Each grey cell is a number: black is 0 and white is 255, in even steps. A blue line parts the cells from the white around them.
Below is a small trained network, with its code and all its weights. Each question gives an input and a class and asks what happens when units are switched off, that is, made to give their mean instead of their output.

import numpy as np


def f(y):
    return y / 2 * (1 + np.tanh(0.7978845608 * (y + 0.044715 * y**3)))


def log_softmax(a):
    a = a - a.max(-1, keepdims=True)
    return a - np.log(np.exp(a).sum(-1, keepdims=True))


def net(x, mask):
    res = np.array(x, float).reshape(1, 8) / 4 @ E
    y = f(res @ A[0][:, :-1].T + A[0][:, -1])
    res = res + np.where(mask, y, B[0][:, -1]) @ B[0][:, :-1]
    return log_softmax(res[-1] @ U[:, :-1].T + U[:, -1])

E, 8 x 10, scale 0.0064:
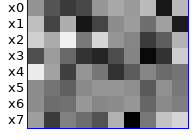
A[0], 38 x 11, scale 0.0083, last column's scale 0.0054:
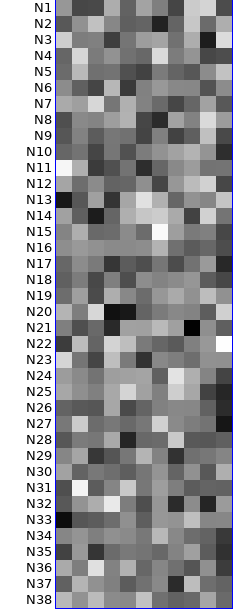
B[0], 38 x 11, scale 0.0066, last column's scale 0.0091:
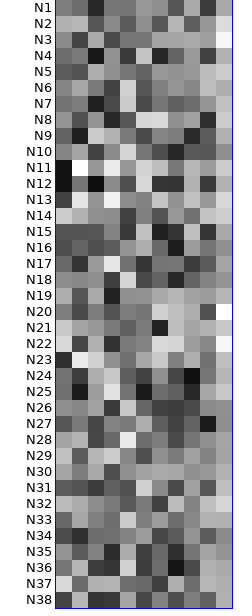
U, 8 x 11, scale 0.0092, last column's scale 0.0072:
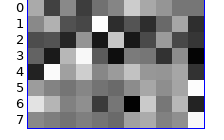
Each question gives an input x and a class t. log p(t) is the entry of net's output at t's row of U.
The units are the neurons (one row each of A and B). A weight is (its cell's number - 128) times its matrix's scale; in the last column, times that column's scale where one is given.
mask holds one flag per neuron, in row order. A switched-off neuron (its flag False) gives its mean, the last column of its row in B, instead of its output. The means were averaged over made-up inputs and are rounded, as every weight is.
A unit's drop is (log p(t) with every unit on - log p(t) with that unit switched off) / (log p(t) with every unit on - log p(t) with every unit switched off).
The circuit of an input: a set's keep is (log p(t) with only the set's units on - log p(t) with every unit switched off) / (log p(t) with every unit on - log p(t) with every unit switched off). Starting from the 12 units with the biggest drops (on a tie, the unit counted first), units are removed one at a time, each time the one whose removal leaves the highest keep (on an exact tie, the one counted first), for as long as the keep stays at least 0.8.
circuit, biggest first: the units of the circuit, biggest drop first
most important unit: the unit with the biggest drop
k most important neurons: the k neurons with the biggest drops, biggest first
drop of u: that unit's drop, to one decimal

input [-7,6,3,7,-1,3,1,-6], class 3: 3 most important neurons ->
[N17, N37, N22]
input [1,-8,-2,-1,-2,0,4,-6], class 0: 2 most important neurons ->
[N22, N19]
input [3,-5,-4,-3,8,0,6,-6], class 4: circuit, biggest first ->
[N23]
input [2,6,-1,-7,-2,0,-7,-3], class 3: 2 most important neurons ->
[N25, N22]
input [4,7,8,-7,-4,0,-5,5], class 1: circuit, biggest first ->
[N36, N38]
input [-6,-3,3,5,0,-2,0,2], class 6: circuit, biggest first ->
[N2, N37]
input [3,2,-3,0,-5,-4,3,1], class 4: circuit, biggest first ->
[N13, N22]
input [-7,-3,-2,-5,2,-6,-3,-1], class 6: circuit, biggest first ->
[N32, N2]
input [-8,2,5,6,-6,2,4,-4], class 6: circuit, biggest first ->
[N32, N37]
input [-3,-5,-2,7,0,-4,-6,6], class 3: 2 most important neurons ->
[N9, N17]
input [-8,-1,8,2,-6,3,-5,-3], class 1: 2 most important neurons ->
[N7, N36]
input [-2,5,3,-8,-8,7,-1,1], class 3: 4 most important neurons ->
[N25, N11, N24, N23]
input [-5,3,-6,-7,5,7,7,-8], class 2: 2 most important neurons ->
[N4, N15]
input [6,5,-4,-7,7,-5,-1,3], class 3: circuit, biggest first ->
[N24, N25]
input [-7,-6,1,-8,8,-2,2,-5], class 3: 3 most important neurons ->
[N25, N24, N13]
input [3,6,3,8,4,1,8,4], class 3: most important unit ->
N17
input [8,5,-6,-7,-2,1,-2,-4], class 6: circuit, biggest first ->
[N21, N14]
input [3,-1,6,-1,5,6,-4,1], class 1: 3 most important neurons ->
[N13, N7, N36]
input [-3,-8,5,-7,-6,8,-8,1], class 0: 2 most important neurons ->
[N22, N8]
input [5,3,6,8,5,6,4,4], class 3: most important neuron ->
[N17]
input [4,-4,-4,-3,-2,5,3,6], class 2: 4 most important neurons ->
[N12, N1, N3, N20]
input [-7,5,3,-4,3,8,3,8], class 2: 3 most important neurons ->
[N12, N22, N1]
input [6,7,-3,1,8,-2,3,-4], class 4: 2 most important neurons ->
[N11, N23]
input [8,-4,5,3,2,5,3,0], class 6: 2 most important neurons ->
[N14, N21]
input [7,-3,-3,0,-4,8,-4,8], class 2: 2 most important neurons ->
[N12, N1]
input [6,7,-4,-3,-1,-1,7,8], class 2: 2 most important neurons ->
[N12, N22]
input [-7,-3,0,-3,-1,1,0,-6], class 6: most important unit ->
N32
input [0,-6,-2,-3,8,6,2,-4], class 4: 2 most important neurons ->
[N23, N11]
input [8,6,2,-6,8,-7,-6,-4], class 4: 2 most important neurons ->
[N11, N23]
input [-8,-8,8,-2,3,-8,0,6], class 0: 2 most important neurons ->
[N8, N22]
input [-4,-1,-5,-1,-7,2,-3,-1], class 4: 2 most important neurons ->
[N13, N33]
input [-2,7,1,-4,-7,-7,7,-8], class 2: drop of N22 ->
0.2
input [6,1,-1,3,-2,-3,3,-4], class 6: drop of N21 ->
0.4
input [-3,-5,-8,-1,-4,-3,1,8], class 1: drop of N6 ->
0.1
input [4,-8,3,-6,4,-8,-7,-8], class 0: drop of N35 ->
0.0
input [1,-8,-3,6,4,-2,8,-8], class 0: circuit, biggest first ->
[N22]
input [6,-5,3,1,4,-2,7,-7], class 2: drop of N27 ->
0.1
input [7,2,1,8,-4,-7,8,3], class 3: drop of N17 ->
0.2
